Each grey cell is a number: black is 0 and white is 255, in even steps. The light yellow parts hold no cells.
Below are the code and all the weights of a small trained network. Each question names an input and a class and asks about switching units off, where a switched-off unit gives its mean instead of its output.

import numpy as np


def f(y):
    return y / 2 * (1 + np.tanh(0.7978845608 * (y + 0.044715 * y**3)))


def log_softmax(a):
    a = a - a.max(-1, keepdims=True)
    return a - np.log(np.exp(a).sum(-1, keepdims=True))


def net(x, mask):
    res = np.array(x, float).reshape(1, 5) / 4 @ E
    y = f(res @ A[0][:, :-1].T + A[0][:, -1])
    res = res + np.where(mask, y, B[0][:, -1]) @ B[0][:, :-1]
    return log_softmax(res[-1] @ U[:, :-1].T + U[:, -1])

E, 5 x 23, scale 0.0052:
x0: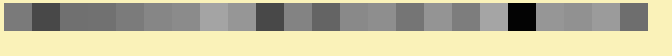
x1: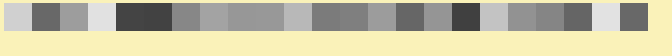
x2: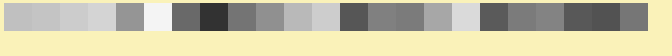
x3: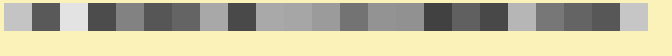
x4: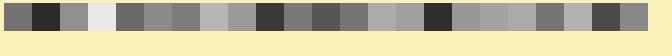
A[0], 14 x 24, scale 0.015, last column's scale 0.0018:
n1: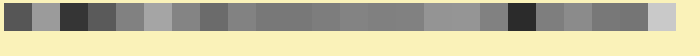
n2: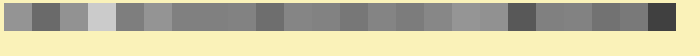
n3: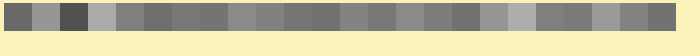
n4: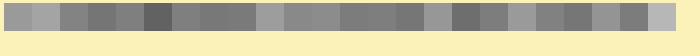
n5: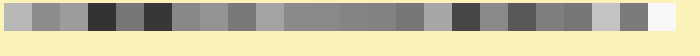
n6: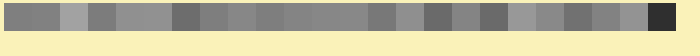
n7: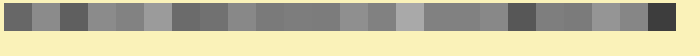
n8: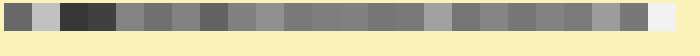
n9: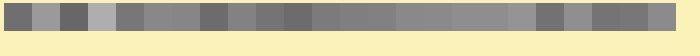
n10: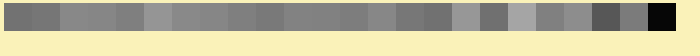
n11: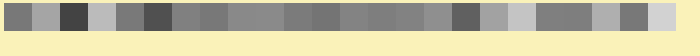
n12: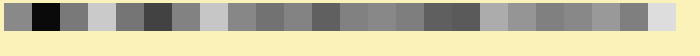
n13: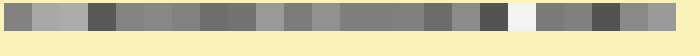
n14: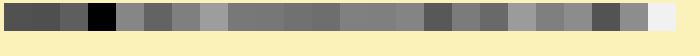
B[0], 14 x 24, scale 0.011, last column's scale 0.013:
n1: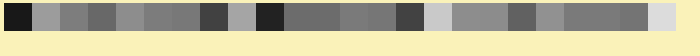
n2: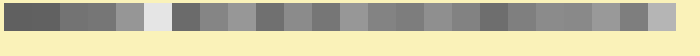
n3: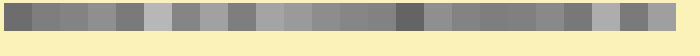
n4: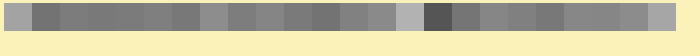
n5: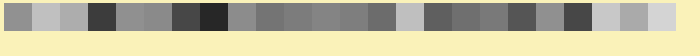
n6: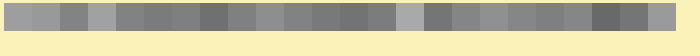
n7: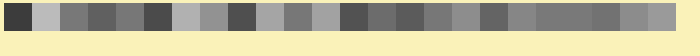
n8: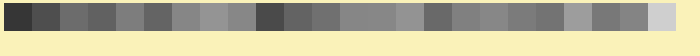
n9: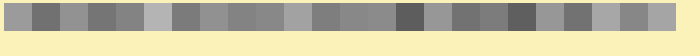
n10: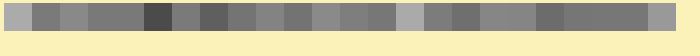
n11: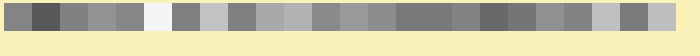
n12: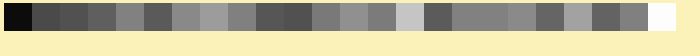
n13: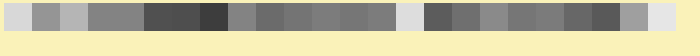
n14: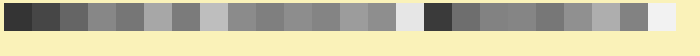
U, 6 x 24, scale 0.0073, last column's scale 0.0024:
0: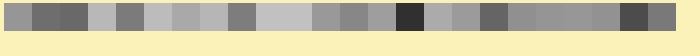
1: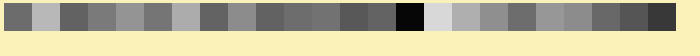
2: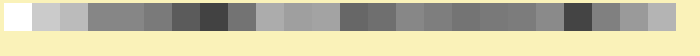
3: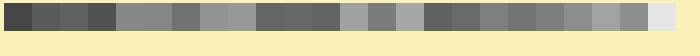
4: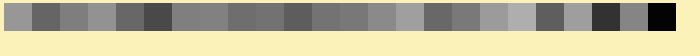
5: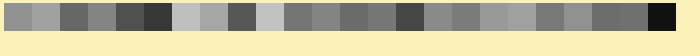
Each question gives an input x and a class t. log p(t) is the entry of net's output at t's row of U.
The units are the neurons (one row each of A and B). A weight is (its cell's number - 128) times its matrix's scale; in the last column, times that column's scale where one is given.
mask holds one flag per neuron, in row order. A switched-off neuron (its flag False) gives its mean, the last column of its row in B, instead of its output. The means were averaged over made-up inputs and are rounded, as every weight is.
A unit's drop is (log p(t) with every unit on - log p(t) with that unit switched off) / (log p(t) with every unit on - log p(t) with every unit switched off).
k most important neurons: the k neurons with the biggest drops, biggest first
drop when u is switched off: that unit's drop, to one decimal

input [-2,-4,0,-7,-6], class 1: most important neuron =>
(n1)
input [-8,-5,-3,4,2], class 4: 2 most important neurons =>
(n14; n13)
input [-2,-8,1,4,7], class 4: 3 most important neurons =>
(n14; n5; n13)
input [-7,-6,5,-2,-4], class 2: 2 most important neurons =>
(n13; n12)
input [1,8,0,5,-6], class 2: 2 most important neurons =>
(n5; n14)
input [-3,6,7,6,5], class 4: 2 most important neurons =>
(n5; n12)
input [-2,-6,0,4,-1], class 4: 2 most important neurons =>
(n13; n5)
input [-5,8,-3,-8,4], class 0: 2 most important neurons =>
(n11; n3)
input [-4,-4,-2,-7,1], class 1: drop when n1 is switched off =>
0.3
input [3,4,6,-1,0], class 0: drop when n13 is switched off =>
0.2
